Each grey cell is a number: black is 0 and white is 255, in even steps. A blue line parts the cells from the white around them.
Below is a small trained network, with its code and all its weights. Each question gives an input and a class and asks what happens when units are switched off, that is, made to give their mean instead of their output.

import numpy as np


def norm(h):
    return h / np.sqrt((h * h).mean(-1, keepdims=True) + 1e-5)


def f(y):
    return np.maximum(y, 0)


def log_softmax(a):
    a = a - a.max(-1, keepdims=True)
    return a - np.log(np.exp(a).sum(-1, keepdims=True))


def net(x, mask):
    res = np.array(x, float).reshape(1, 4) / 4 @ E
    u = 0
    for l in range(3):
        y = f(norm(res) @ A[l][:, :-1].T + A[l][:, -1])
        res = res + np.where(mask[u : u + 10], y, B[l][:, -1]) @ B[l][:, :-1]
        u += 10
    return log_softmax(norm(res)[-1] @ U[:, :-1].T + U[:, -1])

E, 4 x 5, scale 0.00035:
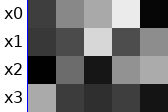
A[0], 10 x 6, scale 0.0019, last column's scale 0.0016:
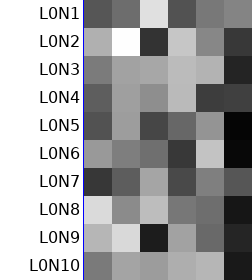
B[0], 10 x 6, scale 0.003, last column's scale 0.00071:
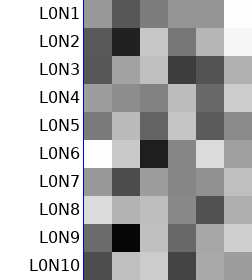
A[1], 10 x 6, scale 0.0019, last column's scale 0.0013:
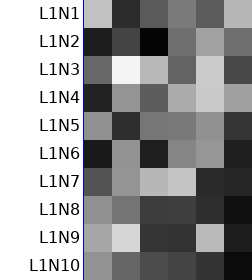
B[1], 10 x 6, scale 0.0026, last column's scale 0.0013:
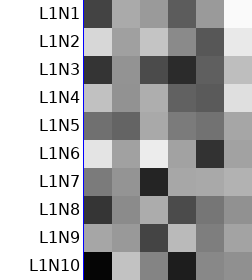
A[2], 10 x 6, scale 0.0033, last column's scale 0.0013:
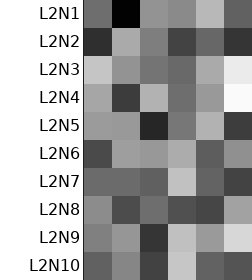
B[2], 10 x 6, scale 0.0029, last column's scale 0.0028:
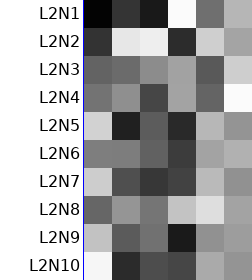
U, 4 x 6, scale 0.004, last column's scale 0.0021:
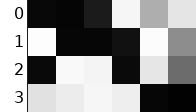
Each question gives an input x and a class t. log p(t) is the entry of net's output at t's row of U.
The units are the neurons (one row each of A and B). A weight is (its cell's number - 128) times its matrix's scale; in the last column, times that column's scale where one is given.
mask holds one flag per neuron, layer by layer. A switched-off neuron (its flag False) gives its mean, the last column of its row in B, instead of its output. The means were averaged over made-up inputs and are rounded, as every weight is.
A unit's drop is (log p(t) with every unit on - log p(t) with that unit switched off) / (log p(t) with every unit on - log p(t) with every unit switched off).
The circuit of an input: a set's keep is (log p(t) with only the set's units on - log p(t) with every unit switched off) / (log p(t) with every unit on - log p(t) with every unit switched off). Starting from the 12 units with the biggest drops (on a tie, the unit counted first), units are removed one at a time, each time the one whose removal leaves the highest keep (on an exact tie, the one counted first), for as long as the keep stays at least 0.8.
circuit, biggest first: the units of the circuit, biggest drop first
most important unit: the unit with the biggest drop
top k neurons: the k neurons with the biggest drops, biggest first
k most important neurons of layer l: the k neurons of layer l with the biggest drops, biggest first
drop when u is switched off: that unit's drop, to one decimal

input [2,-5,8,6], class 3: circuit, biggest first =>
L1N2; L1N6
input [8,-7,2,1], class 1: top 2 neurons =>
L0N4; L1N7
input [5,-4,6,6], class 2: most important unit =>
L1N1
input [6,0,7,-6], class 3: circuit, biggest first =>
L1N4; L1N6
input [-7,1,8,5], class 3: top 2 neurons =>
L1N2; L1N6
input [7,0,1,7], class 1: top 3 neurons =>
L0N4; L1N7; L2N10
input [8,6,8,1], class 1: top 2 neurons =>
L1N7; L0N2
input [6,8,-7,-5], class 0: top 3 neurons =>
L0N1; L1N2; L1N4
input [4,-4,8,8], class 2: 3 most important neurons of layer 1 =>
L1N10; L1N8; L1N1
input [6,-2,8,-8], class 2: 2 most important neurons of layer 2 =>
L2N6; L2N4
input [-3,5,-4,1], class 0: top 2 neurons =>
L0N1; L1N2
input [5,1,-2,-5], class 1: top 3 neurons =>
L1N7; L0N4; L1N1
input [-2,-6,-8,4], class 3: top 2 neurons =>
L0N8; L2N1
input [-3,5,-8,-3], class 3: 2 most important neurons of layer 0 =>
L0N8; L0N2
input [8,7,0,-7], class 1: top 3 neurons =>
L1N7; L0N2; L0N9
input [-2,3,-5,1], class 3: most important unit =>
L0N8
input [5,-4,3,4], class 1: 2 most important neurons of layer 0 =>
L0N4; L0N1
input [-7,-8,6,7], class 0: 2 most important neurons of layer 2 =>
L2N3; L2N8
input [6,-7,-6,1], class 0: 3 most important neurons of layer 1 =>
L1N2; L1N4; L1N6
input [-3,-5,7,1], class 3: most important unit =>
L1N2
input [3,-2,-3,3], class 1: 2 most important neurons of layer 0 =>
L0N4; L0N8
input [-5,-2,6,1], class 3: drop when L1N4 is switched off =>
0.1
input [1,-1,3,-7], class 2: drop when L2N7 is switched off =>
0.0
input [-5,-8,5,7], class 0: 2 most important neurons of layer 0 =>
L0N9; L0N2
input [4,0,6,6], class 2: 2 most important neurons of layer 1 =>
L1N10; L1N8
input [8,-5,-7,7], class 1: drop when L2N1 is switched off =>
0.1
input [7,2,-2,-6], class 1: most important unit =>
L1N7
